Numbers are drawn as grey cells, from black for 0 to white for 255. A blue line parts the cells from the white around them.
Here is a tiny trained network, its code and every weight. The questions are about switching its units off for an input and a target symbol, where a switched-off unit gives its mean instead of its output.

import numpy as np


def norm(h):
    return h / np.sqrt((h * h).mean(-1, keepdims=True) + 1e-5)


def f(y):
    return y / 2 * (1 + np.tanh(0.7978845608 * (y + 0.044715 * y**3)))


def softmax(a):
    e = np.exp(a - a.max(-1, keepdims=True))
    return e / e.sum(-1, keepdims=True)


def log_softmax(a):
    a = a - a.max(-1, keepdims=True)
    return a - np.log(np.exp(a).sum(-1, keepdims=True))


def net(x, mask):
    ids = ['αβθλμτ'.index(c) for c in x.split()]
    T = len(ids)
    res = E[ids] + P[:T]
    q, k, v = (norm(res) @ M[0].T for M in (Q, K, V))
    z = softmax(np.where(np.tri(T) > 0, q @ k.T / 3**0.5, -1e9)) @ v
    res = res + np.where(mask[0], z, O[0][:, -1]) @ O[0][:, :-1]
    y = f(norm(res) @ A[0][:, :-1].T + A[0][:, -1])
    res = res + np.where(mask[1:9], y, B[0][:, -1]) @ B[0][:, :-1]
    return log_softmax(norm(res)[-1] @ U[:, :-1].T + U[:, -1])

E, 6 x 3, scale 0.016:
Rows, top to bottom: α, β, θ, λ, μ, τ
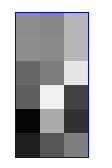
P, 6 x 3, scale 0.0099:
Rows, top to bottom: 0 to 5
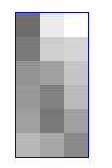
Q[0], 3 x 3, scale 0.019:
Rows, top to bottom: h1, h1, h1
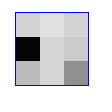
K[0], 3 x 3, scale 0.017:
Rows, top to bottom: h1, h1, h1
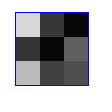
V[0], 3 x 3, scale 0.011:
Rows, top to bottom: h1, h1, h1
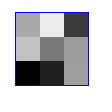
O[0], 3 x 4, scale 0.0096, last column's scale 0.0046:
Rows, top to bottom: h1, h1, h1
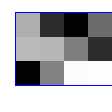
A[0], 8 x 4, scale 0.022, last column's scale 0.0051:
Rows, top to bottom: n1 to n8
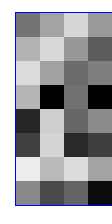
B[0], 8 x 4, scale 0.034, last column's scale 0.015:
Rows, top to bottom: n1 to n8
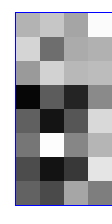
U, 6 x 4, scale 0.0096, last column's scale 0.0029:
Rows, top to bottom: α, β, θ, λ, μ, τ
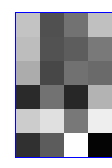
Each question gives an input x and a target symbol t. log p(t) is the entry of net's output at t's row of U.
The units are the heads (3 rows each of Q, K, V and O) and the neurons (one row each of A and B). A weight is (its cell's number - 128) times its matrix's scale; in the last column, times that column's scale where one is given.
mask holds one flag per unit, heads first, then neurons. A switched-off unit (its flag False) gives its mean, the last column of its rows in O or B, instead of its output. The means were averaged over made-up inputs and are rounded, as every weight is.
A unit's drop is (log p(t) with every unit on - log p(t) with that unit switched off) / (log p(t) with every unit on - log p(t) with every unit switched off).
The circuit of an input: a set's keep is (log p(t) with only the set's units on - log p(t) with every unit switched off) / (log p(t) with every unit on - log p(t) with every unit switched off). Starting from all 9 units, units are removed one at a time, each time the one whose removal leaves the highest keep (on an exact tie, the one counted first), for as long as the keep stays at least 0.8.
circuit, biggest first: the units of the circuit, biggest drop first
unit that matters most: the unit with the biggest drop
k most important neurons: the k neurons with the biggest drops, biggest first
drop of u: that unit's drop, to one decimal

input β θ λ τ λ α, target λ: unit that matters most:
n4
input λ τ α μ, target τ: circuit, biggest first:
[h1 n7 n5]
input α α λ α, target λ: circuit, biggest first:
[h1 n4]
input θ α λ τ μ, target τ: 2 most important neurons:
[n7 n5]
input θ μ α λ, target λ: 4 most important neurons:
[n5 n1 n6 n3]
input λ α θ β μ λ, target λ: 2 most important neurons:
[n5 n6]
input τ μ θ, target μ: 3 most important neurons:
[n7 n5 n1]
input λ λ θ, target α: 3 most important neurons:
[n7 n1 n5]
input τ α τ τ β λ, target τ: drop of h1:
1.0
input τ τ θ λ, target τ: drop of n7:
0.3
